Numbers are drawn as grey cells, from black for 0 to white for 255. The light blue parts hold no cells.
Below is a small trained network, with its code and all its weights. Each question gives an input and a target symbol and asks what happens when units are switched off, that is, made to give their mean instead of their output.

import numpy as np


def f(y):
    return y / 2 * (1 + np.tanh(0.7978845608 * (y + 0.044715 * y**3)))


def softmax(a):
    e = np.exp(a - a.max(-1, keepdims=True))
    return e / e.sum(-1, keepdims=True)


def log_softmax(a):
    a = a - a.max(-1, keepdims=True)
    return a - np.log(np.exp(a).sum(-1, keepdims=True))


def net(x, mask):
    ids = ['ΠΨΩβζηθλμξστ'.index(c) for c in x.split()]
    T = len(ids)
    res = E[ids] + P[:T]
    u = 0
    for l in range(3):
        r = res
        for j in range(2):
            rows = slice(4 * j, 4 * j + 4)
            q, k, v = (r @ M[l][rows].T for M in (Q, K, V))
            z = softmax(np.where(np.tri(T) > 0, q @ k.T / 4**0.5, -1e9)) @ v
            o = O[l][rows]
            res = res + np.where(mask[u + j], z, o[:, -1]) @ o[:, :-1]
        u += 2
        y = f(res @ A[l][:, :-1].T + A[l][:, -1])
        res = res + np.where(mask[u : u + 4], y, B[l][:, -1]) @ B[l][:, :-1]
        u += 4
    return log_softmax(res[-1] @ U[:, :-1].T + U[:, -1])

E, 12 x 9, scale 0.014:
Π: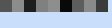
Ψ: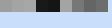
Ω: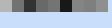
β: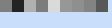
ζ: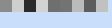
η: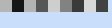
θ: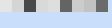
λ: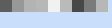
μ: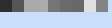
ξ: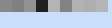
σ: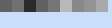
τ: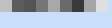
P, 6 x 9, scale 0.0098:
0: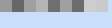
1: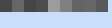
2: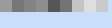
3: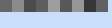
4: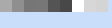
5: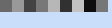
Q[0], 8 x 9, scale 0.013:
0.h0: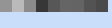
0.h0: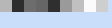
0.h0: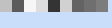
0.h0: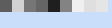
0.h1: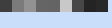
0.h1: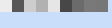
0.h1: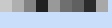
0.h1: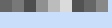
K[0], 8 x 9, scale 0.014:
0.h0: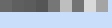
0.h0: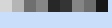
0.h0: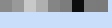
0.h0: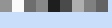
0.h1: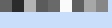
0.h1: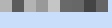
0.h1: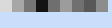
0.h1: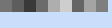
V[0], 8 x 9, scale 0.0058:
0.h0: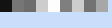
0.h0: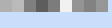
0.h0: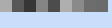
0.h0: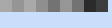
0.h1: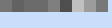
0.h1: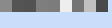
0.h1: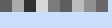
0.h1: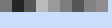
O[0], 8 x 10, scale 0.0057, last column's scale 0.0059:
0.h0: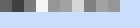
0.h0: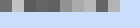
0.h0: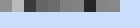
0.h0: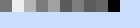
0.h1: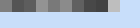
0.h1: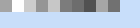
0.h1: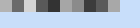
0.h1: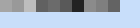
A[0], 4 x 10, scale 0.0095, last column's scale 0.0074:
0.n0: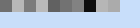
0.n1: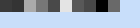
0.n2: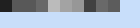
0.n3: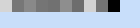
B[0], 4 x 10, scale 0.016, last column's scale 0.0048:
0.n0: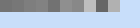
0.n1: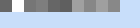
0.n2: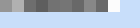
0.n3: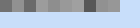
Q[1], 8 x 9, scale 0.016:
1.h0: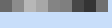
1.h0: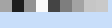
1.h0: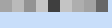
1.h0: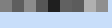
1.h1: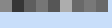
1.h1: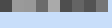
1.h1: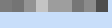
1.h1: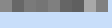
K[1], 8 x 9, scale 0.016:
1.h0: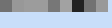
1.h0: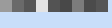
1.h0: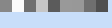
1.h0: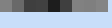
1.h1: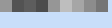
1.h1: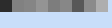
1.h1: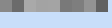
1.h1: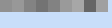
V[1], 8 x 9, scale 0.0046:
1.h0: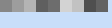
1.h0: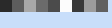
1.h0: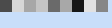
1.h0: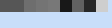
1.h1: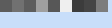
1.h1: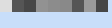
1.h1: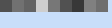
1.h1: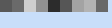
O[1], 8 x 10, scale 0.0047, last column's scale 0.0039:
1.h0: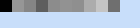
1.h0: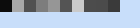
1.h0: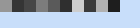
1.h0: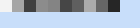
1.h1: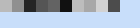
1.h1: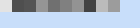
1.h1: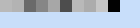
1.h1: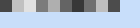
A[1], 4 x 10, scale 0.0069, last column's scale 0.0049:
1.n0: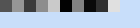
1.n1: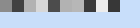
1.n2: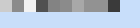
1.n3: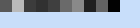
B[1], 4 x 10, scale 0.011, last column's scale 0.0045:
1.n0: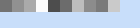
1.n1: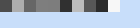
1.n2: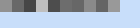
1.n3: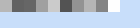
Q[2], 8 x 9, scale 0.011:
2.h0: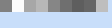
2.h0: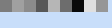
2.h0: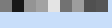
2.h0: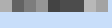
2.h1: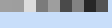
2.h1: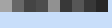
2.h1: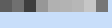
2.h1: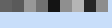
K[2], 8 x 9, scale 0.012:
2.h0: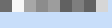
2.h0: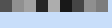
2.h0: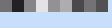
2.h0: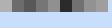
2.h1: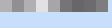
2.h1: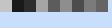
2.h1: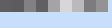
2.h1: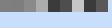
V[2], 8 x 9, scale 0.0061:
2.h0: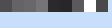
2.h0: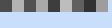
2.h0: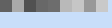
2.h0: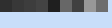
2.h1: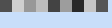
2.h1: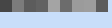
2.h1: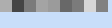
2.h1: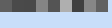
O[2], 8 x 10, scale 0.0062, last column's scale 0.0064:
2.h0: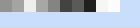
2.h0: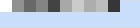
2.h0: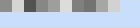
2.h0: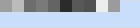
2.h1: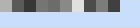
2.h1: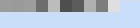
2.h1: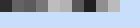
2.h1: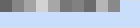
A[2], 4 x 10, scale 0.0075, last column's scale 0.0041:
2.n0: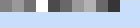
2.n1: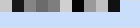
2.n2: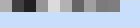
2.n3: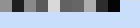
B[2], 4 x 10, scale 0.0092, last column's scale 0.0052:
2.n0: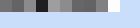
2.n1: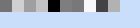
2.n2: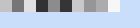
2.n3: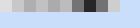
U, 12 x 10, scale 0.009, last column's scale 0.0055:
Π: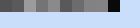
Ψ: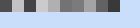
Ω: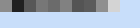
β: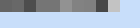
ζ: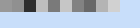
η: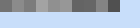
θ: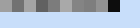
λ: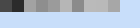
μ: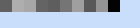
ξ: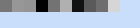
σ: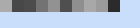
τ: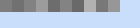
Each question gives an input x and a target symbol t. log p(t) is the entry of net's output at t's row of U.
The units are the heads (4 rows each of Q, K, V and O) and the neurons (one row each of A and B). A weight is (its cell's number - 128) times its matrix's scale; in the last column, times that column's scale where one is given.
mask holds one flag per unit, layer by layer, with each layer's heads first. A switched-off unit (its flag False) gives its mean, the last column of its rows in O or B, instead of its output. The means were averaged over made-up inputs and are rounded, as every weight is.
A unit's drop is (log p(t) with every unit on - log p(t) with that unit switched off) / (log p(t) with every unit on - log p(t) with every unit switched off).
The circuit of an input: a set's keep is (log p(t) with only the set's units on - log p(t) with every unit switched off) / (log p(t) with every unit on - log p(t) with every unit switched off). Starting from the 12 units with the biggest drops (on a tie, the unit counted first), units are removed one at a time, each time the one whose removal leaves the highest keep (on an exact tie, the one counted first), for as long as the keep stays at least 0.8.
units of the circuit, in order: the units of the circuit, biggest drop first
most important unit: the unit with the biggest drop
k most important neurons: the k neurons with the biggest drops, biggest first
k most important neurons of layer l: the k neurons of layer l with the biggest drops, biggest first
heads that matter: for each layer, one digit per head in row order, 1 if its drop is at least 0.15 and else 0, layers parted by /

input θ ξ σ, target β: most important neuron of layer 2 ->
(2.n2)
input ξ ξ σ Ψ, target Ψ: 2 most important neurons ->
(1.n3 0.n1)
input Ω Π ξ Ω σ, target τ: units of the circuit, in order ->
(1.h0 2.n1 1.n1)
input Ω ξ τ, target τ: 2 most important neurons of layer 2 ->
(2.n1 2.n0)
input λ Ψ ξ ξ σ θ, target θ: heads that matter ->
00 / 10 / 10
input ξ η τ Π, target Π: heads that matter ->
00 / 00 / 10
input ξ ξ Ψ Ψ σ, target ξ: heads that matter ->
10 / 00 / 00
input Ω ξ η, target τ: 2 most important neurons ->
(2.n1 1.n1)
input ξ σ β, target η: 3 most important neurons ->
(2.n3 0.n2 1.n1)
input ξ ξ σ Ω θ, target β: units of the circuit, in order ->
(0.h1 2.h0 2.n0 0.n3)
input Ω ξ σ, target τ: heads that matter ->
10 / 10 / 00
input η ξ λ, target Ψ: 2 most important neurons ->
(1.n1 2.n3)
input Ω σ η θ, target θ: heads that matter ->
00 / 00 / 10
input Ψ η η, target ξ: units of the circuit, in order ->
(0.h0)
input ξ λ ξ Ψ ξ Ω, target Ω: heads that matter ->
01 / 00 / 11
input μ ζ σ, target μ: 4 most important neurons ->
(0.n0 1.n1 0.n2 1.n3)
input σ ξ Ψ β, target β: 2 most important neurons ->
(1.n0 2.n0)
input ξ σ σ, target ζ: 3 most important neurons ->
(1.n3 2.n2 2.n0)
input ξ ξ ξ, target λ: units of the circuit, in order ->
(0.h0 0.n2)
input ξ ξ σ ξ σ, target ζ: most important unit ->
2.h0
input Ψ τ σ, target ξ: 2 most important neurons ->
(1.n0 1.n3)
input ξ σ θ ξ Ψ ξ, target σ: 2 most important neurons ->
(1.n3 0.n2)
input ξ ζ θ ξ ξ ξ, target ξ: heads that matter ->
10 / 10 / 00
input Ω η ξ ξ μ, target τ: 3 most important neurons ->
(2.n1 1.n1 1.n0)
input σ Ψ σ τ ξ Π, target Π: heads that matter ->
01 / 00 / 10
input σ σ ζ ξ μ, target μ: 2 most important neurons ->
(1.n1 0.n0)
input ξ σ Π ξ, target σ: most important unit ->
0.n2
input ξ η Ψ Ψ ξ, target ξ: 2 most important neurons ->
(1.n3 1.n0)
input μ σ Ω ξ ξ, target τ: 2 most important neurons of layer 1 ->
(1.n1 1.n2)
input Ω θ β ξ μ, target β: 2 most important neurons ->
(1.n1 0.n2)
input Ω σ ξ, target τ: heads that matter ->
11 / 10 / 00
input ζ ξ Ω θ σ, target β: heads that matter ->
11 / 01 / 10
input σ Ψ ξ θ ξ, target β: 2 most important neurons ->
(1.n1 1.n2)
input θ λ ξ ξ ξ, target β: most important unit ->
1.n1
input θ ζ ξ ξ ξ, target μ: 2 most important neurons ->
(1.n1 0.n0)
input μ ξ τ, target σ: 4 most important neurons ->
(0.n3 2.n2 1.n1 0.n2)
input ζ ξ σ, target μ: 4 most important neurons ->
(1.n1 0.n0 1.n3 0.n2)
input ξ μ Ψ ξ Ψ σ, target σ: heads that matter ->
01 / 00 / 00
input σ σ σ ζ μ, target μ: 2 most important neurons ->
(0.n0 1.n1)
